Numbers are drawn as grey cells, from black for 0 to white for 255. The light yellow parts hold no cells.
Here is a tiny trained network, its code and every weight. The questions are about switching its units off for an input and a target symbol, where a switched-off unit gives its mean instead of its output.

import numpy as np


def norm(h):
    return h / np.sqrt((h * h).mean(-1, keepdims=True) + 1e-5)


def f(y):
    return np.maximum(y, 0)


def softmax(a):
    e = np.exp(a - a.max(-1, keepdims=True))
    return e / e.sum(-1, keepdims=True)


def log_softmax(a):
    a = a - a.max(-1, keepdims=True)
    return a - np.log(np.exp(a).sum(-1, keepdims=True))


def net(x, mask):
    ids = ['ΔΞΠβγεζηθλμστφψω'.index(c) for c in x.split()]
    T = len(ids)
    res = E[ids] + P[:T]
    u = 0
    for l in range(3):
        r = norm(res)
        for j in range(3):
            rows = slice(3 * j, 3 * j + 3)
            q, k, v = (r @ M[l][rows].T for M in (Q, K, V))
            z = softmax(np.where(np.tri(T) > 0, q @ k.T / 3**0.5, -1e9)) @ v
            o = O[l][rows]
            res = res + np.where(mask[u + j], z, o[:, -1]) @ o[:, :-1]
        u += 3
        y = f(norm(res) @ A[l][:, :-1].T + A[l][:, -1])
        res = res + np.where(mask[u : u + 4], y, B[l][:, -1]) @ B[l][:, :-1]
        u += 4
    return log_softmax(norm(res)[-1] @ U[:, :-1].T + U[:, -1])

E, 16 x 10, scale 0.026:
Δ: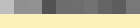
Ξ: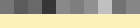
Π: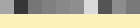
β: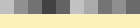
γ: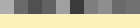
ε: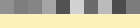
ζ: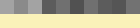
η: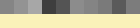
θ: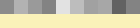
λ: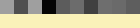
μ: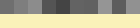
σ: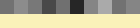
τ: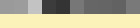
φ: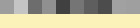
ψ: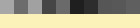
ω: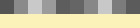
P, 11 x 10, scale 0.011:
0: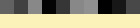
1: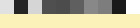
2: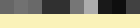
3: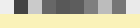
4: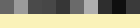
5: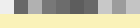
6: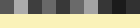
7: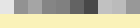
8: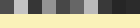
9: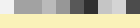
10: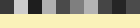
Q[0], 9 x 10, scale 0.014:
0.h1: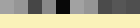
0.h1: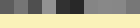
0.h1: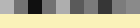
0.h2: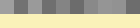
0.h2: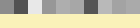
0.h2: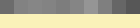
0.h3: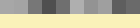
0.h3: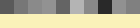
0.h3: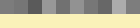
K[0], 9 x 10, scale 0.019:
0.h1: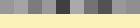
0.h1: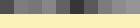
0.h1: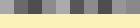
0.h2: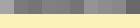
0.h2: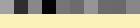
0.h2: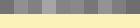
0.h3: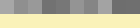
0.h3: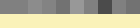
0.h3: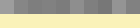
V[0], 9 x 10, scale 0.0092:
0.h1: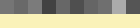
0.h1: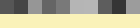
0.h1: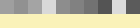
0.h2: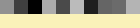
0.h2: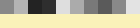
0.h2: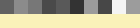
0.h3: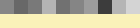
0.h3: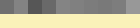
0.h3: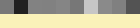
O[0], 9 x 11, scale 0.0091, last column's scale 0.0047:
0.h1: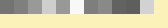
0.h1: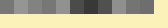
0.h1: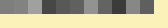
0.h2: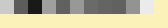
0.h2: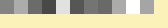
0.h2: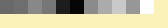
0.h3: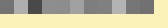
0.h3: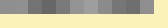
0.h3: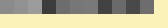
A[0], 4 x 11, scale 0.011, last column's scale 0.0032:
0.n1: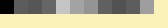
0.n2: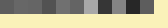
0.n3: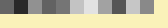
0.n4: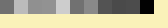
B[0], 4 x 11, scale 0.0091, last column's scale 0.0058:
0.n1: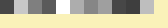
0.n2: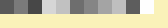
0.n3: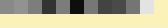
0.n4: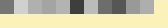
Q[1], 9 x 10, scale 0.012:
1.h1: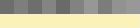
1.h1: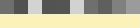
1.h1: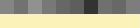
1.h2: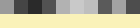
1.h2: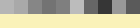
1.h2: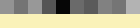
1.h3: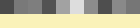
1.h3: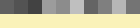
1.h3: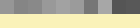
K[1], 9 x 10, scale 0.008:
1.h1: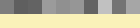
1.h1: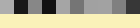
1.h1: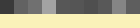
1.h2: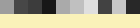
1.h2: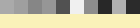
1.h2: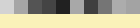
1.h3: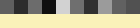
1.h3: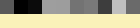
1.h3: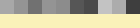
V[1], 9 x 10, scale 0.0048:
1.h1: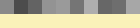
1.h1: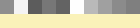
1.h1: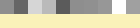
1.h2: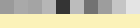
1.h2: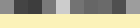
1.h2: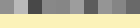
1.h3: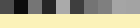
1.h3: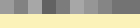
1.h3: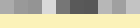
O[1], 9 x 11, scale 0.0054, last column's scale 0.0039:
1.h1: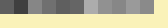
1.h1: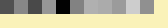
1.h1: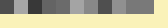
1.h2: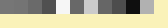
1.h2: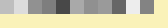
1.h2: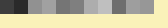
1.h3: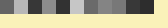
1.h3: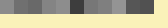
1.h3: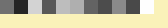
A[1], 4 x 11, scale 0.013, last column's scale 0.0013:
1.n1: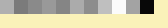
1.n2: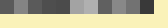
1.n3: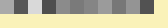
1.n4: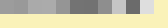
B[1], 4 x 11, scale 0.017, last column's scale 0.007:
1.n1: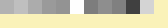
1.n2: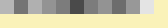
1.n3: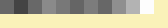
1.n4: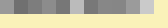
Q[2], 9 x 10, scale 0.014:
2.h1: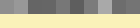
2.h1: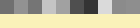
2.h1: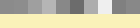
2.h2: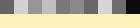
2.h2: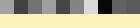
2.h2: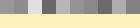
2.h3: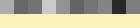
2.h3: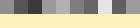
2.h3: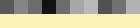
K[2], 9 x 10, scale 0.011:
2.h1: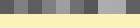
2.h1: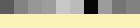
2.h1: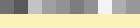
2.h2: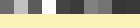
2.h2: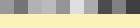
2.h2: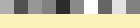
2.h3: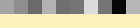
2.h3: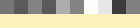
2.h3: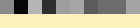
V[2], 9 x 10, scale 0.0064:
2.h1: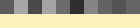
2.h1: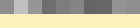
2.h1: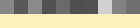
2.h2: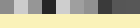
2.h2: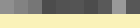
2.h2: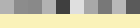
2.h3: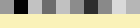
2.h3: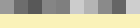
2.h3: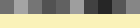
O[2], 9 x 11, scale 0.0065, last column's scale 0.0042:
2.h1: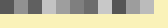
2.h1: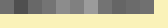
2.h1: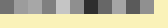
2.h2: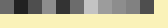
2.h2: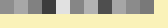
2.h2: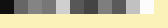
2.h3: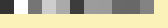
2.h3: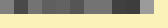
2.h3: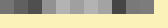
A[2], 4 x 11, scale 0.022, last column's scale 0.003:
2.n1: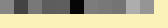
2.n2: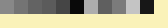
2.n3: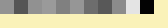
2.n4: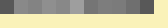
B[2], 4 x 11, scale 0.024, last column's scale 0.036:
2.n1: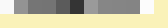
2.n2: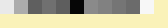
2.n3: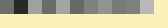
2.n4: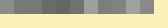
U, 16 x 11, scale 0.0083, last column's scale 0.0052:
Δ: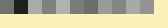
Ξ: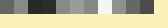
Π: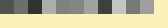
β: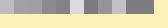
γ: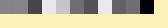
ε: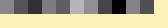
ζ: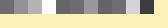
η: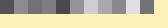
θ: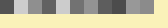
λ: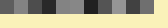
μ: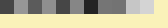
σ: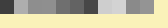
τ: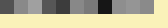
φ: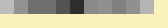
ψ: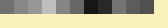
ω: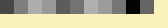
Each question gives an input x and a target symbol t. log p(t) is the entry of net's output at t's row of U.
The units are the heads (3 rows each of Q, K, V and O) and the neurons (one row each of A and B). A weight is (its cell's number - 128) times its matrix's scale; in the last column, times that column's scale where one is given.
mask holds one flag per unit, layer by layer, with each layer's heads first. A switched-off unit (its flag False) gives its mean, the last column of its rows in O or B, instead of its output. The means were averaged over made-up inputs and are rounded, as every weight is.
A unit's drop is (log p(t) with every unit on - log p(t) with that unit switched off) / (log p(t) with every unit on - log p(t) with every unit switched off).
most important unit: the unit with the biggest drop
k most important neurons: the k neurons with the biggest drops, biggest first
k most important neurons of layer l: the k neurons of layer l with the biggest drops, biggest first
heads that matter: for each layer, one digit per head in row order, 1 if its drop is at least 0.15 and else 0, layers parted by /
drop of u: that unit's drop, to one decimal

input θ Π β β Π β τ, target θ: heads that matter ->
010 / 000 / 000
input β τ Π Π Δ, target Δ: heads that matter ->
000 / 010 / 000
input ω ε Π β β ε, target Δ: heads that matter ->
100 / 000 / 000
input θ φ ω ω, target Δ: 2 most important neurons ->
2.n2; 1.n4
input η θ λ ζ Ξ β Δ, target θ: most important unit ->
0.h2
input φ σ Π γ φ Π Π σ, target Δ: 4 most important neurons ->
1.n3; 2.n2; 2.n1; 0.n2
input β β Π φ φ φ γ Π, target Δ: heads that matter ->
001 / 010 / 000
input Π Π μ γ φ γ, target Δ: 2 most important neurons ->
1.n1; 2.n2
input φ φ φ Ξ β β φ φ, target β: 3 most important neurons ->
1.n1; 2.n2; 2.n1
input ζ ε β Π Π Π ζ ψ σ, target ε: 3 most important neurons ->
2.n2; 2.n1; 2.n3
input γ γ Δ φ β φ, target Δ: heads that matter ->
101 / 000 / 000
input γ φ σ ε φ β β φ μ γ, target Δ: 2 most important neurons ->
1.n3; 2.n2
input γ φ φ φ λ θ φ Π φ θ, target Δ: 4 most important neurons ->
1.n3; 2.n2; 2.n1; 0.n2
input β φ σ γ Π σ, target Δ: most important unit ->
0.h1
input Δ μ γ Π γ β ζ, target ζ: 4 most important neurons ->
2.n2; 2.n1; 2.n3; 0.n2
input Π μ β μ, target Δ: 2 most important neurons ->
0.n3; 2.n2
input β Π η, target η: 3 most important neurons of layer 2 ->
2.n2; 2.n1; 2.n4
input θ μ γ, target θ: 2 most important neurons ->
2.n1; 2.n2
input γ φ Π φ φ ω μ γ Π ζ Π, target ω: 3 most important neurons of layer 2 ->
2.n1; 2.n2; 2.n3
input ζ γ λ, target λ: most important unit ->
2.n1
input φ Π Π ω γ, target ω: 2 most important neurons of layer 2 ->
2.n1; 2.n2
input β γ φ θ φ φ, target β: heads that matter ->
001 / 000 / 000
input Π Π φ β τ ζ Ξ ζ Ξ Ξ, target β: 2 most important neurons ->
1.n1; 2.n2
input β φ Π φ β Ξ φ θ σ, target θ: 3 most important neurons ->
2.n1; 2.n2; 0.n1
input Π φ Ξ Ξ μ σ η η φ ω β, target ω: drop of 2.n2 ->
0.6
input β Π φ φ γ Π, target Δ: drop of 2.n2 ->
0.3
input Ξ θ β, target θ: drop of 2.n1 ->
0.5
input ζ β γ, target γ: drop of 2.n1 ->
0.8
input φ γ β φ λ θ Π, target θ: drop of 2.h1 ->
0.0
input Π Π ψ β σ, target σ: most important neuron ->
2.n1
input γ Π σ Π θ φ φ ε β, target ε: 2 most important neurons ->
2.n2; 2.n1
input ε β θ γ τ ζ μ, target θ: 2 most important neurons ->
2.n1; 2.n2
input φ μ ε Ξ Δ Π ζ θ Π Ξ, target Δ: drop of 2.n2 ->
0.5
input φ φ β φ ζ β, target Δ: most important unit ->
1.n3
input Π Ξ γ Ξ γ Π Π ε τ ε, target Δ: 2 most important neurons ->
0.n3; 2.n2
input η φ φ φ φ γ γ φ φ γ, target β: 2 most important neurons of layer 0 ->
0.n3; 0.n4
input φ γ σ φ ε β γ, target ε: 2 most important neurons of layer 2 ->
2.n2; 2.n1
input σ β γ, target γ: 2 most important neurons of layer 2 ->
2.n1; 2.n2
